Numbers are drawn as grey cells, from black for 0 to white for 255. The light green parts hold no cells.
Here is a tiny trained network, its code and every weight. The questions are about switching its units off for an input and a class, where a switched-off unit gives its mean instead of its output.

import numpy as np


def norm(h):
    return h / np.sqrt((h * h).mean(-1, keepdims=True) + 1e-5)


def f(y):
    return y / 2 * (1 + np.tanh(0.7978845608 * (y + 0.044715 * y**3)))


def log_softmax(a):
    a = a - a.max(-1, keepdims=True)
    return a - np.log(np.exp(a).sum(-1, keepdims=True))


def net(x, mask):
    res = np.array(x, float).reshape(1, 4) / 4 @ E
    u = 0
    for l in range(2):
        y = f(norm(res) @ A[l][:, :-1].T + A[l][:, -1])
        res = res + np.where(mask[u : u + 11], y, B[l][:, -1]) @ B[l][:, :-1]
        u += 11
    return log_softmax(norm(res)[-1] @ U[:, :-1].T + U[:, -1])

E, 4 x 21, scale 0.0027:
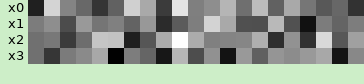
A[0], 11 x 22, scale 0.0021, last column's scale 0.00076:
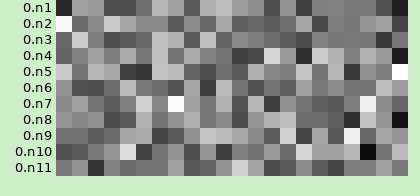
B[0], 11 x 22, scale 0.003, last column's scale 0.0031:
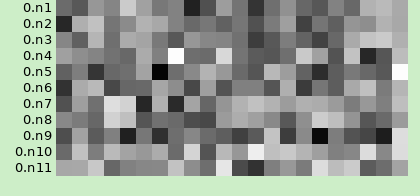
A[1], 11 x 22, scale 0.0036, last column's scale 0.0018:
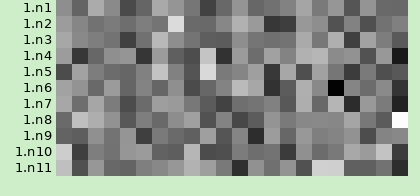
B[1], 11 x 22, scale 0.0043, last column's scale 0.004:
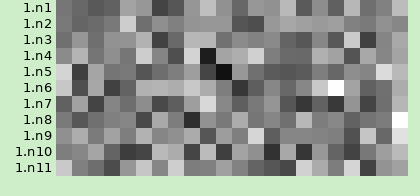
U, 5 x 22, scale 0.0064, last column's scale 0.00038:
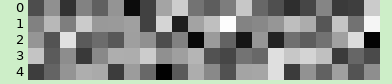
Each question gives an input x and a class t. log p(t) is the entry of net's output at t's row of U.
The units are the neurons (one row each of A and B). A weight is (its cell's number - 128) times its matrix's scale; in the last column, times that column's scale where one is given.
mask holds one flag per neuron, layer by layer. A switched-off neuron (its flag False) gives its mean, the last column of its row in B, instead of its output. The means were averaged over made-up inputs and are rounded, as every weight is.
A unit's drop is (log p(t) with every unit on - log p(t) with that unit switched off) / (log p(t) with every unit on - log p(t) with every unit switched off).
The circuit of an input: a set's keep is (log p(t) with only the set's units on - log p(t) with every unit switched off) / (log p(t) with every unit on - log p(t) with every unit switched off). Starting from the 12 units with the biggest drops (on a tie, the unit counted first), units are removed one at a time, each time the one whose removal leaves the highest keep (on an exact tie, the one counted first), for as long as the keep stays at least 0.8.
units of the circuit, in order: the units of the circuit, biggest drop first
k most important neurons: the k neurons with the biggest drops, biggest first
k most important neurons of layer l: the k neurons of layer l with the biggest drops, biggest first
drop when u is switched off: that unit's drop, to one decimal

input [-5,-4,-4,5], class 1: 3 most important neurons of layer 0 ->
(0.n9, 0.n3, 0.n1)
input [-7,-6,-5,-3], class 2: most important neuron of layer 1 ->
(1.n10)
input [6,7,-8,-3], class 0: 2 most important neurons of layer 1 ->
(1.n7, 1.n3)
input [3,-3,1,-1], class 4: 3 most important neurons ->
(0.n1, 0.n6, 0.n4)
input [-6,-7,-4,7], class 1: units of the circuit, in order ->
(1.n4, 1.n9)
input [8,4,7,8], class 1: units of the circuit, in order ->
(1.n4, 0.n5, 1.n9)
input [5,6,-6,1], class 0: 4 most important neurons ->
(0.n4, 1.n7, 1.n3, 1.n1)
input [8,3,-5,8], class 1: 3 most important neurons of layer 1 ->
(1.n4, 1.n9, 1.n10)
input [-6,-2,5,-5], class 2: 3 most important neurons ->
(1.n10, 0.n5, 0.n10)
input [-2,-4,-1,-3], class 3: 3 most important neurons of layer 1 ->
(1.n11, 1.n9, 1.n4)
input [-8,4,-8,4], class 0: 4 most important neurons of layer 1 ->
(1.n7, 1.n1, 1.n3, 1.n5)
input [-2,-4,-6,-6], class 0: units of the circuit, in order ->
(0.n10, 1.n7)
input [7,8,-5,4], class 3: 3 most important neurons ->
(1.n6, 0.n6, 1.n2)
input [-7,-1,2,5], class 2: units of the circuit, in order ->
(1.n10)
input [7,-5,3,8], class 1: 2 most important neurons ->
(1.n4, 1.n9)
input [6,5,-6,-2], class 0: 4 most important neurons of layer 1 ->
(1.n3, 1.n7, 1.n1, 1.n10)
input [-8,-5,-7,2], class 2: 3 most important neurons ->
(1.n10, 0.n9, 0.n2)
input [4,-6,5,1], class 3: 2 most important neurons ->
(0.n5, 1.n11)
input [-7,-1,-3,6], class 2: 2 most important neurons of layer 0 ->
(0.n7, 0.n8)
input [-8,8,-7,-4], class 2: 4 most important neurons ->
(1.n10, 0.n4, 0.n9, 0.n2)
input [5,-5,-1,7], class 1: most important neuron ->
(1.n4)
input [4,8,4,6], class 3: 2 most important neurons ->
(1.n6, 0.n7)
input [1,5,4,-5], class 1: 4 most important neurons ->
(0.n7, 0.n4, 0.n5, 1.n11)
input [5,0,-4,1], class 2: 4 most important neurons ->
(1.n5, 0.n9, 0.n5, 0.n3)
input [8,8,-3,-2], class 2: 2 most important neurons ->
(1.n5, 0.n4)
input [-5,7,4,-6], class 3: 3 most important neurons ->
(1.n6, 0.n10, 1.n9)
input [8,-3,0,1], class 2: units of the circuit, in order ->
(1.n5)
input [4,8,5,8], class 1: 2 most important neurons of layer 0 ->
(0.n4, 0.n5)
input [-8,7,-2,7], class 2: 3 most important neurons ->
(1.n10, 0.n7, 0.n8)
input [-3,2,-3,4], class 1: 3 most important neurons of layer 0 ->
(0.n9, 0.n4, 0.n3)
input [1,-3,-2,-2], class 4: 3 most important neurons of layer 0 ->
(0.n5, 0.n7, 0.n11)
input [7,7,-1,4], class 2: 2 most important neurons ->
(1.n5, 0.n4)
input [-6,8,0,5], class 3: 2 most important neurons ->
(1.n6, 0.n3)
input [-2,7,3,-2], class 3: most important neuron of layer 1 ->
(1.n6)
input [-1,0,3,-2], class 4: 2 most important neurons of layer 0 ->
(0.n9, 0.n5)
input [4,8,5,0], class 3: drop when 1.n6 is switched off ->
0.4
